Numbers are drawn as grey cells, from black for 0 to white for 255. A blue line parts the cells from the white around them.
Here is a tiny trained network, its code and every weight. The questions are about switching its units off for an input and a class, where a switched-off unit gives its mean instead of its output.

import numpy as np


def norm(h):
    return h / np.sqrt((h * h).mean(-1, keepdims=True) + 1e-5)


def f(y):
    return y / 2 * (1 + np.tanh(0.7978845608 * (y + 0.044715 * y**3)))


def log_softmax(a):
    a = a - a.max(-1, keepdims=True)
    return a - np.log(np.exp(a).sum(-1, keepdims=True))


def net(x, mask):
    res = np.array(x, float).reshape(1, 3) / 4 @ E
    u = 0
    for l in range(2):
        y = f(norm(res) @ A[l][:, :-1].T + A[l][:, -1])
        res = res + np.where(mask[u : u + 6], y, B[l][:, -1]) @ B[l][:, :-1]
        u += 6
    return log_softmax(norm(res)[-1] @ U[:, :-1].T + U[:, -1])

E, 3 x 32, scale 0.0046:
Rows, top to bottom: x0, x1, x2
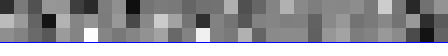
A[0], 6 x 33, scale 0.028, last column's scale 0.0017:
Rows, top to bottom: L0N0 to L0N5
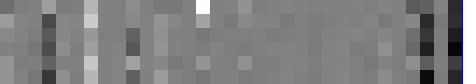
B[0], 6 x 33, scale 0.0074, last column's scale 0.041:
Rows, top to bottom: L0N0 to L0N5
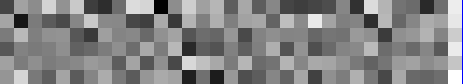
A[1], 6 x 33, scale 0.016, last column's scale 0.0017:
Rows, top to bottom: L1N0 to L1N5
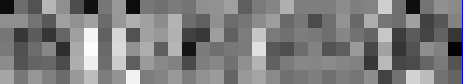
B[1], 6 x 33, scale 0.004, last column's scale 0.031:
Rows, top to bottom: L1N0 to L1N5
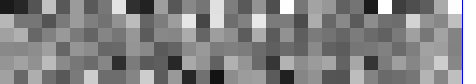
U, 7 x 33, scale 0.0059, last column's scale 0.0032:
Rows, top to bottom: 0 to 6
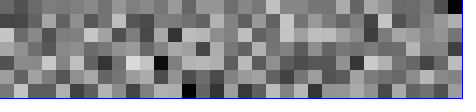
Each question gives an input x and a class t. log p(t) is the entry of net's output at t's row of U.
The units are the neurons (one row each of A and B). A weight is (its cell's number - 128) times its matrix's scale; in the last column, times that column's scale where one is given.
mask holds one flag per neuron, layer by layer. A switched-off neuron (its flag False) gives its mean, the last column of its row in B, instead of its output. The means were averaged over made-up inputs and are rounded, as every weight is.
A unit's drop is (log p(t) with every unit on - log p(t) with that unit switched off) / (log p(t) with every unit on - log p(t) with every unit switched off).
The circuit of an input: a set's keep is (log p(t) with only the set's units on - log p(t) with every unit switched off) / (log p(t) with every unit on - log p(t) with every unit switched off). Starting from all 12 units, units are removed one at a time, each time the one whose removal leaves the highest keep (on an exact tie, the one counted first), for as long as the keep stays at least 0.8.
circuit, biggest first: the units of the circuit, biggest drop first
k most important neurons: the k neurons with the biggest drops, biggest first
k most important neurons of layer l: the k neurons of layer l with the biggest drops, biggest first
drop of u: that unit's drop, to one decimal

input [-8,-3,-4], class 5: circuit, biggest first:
(L0N0, L0N5, L0N1, L1N5)
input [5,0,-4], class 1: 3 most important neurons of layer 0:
(L0N5, L0N0, L0N4)
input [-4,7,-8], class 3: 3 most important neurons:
(L0N4, L0N0, L0N5)
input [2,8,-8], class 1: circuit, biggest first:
(L0N5)
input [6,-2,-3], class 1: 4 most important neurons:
(L0N5, L0N0, L0N1, L0N4)
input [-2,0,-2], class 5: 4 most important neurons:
(L0N0, L0N5, L0N1, L0N3)
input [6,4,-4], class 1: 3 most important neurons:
(L0N5, L0N0, L1N0)
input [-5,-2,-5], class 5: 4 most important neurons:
(L0N0, L0N5, L0N1, L0N3)
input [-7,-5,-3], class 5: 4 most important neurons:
(L0N0, L0N5, L0N1, L1N5)
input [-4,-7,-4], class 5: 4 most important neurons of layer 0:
(L0N0, L0N5, L0N1, L0N3)
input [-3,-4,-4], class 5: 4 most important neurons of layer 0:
(L0N0, L0N5, L0N1, L0N3)
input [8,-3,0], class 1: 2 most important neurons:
(L0N0, L1N0)
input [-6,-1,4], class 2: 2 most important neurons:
(L0N1, L0N4)
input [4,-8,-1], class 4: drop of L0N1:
0.1
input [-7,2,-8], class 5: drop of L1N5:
0.2
